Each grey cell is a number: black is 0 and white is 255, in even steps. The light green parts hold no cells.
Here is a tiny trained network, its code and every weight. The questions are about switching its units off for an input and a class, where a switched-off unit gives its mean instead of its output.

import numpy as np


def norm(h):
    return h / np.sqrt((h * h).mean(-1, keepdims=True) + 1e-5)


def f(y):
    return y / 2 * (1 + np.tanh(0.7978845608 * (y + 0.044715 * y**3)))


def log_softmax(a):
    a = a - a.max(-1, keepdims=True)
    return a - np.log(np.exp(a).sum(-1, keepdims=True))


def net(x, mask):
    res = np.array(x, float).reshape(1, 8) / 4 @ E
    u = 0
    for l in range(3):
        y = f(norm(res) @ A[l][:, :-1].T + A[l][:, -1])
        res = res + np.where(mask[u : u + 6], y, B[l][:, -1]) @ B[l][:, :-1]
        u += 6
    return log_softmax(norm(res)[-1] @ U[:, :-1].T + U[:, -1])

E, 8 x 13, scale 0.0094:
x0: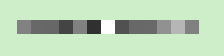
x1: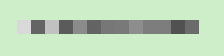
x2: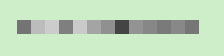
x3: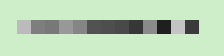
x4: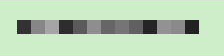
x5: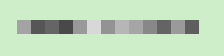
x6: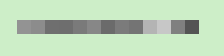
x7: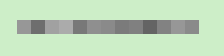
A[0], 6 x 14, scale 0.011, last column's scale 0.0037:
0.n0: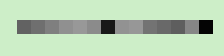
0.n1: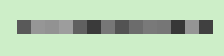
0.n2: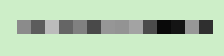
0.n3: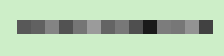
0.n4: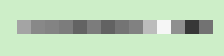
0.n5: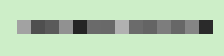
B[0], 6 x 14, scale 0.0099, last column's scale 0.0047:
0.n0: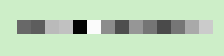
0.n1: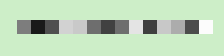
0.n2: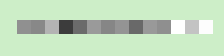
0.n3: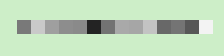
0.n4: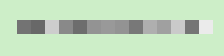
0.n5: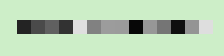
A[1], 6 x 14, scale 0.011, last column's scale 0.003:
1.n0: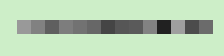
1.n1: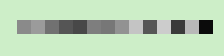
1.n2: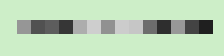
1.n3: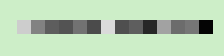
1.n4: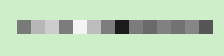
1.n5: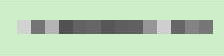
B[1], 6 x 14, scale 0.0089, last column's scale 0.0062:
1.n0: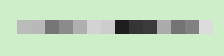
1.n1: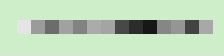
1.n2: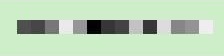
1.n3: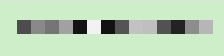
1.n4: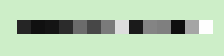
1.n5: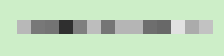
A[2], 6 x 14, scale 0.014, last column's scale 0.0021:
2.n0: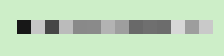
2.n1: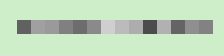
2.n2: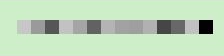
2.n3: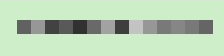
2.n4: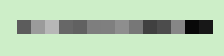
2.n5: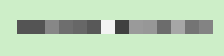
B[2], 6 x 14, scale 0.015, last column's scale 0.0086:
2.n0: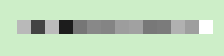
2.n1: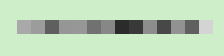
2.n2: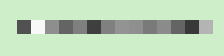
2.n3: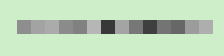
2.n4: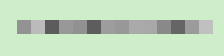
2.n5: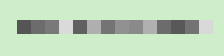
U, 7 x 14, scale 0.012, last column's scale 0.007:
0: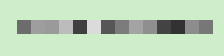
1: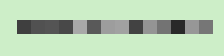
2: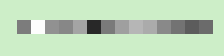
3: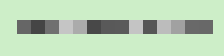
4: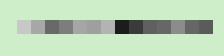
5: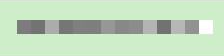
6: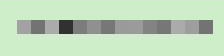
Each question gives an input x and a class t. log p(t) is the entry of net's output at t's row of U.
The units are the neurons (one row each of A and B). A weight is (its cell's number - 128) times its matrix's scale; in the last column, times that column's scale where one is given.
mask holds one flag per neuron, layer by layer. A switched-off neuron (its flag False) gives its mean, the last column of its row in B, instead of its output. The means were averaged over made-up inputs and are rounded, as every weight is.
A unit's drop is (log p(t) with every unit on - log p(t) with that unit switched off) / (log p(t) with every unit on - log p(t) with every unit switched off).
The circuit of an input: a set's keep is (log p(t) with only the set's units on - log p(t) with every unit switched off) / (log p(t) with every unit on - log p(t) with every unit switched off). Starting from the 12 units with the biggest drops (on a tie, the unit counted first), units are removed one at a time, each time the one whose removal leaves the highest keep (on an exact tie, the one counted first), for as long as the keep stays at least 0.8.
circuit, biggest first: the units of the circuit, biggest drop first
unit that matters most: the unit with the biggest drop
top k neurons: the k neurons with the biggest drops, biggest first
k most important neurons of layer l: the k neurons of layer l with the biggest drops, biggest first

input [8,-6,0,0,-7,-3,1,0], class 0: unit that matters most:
2.n3
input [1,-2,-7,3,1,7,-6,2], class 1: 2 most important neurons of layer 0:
0.n5, 0.n1
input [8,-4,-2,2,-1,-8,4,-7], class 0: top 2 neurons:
2.n3, 1.n3
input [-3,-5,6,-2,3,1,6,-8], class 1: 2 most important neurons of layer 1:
1.n4, 1.n5
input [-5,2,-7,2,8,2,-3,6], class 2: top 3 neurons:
0.n3, 2.n4, 1.n4
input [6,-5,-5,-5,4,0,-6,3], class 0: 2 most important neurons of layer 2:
2.n5, 2.n3
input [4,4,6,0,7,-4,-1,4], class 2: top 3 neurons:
0.n3, 2.n4, 0.n5
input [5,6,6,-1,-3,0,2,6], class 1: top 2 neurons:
1.n4, 2.n0
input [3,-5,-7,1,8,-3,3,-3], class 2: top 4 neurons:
0.n3, 2.n4, 1.n4, 0.n2
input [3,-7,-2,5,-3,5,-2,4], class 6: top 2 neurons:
2.n0, 0.n1
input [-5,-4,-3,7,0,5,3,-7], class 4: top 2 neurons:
1.n0, 0.n1
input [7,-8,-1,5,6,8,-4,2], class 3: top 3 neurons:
1.n2, 0.n2, 2.n5
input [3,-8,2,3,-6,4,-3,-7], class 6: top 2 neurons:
2.n0, 0.n3
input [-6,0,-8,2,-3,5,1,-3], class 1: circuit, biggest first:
0.n5
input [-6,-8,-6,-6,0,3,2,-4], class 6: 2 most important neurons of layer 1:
1.n4, 1.n3
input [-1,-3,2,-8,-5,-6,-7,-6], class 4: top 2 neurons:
2.n1, 1.n1
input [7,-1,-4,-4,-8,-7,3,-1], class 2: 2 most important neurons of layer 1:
1.n2, 1.n4
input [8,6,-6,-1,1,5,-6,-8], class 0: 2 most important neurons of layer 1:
1.n3, 1.n4
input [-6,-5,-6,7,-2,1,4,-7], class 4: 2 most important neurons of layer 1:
1.n0, 1.n4
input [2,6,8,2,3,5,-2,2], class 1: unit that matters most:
1.n4
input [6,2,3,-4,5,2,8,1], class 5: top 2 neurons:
0.n4, 1.n5
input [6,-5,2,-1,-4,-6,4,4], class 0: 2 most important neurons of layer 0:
0.n2, 0.n3
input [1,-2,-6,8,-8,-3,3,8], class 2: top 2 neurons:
2.n2, 1.n4
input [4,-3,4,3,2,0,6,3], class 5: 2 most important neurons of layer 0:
0.n4, 0.n5
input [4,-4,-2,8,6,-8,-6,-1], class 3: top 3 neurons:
0.n1, 2.n1, 2.n2
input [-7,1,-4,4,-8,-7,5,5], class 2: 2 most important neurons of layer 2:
2.n2, 2.n5
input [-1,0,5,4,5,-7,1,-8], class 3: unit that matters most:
0.n1
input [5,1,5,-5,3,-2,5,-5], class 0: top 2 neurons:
2.n5, 0.n5
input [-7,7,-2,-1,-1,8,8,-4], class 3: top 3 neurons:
1.n2, 2.n0, 0.n2
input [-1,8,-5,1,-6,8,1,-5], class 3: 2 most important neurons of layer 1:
1.n2, 1.n4
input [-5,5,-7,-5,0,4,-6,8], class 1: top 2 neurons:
0.n5, 2.n0
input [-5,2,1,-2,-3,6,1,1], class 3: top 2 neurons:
1.n2, 2.n5
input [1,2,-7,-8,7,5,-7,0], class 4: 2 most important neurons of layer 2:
2.n1, 2.n2
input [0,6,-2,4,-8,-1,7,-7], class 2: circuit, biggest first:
2.n2
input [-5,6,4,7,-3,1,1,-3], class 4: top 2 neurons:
1.n0, 2.n0
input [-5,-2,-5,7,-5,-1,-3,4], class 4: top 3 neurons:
1.n0, 1.n4, 2.n5
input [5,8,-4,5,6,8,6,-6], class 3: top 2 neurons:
1.n2, 2.n0
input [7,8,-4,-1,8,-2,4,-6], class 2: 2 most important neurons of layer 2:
2.n4, 2.n0
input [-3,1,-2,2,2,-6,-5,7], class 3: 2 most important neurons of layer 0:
0.n1, 0.n4
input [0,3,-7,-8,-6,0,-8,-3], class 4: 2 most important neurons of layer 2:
2.n1, 2.n5
